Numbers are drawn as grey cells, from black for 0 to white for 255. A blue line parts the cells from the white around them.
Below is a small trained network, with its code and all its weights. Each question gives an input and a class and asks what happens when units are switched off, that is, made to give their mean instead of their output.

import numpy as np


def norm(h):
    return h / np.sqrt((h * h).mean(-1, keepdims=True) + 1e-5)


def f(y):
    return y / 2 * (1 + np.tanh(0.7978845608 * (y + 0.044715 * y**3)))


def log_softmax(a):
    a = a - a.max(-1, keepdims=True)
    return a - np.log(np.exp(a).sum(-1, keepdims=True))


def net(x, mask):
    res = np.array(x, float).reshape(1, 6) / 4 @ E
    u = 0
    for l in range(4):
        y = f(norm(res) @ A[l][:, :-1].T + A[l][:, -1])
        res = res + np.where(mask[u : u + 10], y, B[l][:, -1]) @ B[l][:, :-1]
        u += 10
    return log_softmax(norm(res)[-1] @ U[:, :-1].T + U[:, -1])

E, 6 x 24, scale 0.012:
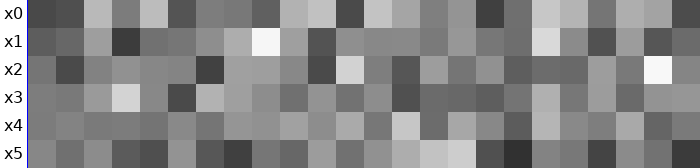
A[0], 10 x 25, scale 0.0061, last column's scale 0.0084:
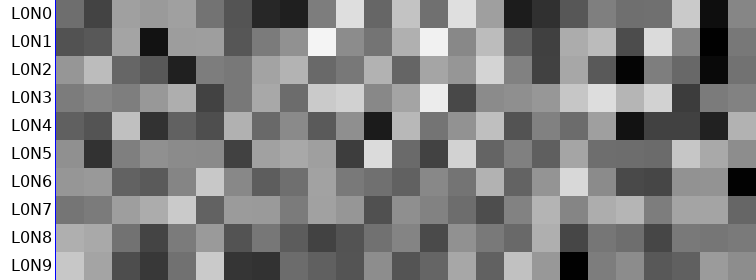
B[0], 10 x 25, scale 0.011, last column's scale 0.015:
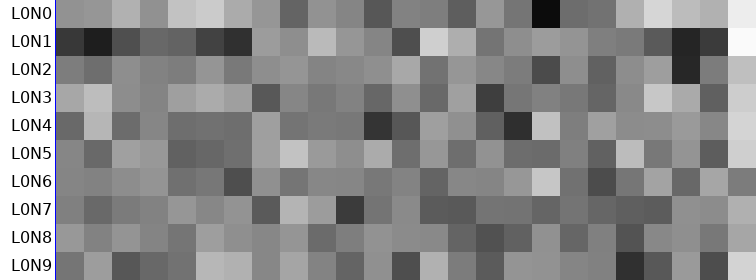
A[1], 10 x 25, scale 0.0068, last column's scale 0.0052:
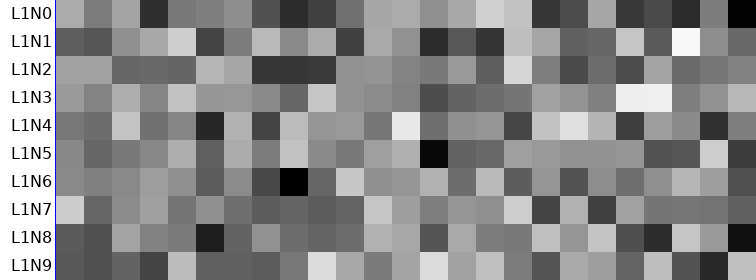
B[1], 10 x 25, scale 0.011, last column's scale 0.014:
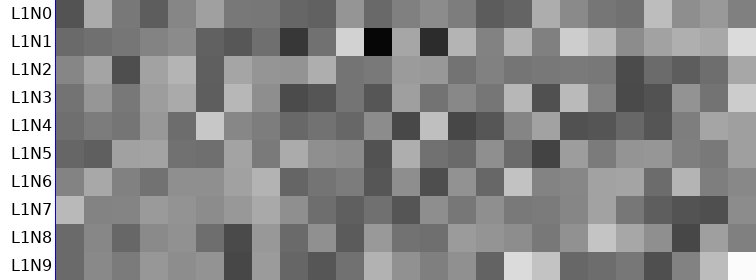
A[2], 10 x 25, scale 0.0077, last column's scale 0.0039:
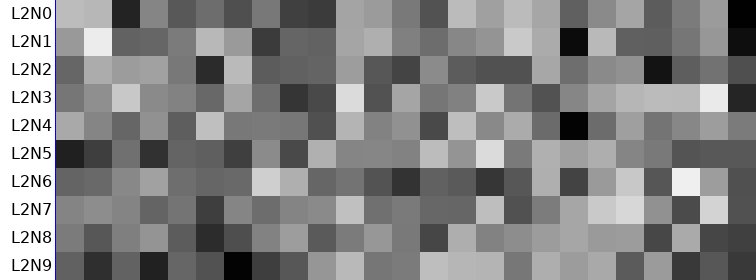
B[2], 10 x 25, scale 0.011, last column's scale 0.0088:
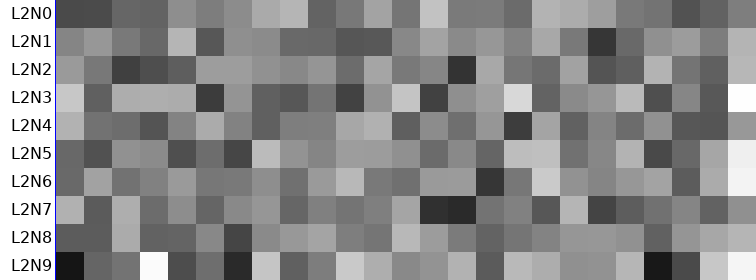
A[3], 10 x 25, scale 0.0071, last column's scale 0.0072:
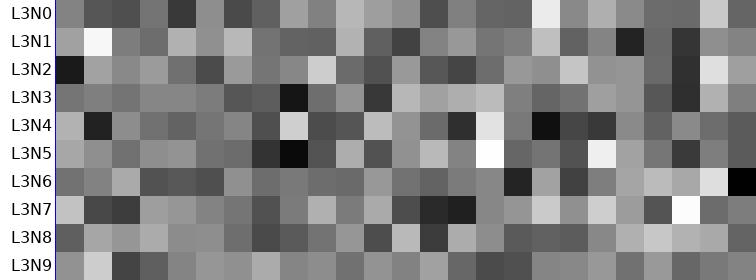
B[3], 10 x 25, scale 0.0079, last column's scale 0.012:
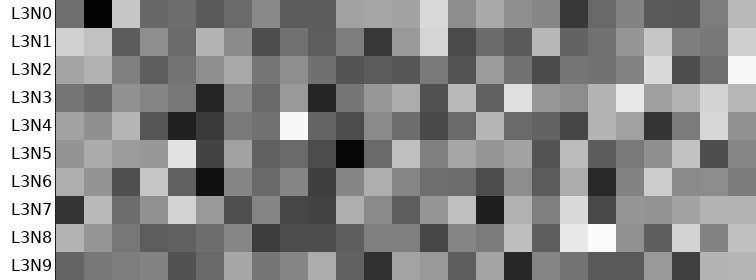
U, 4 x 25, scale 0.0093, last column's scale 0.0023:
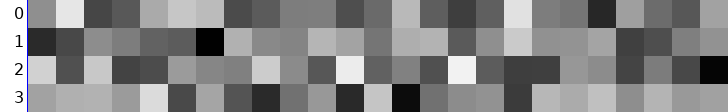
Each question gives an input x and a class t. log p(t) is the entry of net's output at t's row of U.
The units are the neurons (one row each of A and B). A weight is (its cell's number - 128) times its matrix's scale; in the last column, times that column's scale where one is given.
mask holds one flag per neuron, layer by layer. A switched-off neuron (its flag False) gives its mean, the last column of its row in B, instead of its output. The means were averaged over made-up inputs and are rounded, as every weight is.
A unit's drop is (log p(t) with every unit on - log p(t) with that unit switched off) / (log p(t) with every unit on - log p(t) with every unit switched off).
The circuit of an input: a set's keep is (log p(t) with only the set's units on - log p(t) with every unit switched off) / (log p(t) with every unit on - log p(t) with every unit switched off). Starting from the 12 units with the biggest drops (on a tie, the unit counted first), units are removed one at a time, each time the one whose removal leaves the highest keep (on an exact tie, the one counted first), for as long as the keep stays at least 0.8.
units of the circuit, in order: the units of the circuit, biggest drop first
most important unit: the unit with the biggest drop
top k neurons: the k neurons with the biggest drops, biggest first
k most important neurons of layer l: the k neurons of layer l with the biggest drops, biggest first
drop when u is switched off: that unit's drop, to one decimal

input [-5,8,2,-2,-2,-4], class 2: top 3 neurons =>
L0N1, L0N4, L1N9
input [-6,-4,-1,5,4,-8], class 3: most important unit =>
L1N1
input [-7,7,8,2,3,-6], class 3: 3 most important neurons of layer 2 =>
L2N9, L2N5, L2N7
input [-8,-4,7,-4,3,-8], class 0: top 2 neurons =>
L0N9, L0N1
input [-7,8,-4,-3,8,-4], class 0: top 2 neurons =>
L0N1, L0N5
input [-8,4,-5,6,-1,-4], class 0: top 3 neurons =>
L0N0, L0N2, L2N3
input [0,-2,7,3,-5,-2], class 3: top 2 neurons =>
L1N1, L0N1
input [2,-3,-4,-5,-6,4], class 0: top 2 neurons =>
L0N9, L1N1
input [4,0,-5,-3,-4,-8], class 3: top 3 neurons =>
L0N1, L0N9, L1N1
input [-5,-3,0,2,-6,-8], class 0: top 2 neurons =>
L0N9, L0N0
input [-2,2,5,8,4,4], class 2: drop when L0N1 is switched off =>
0.2
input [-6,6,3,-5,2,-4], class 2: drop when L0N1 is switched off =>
0.3
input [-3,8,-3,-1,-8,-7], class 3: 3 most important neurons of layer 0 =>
L0N1, L0N9, L0N4
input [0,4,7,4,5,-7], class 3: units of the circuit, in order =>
L0N1
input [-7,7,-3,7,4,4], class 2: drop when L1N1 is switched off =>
0.1
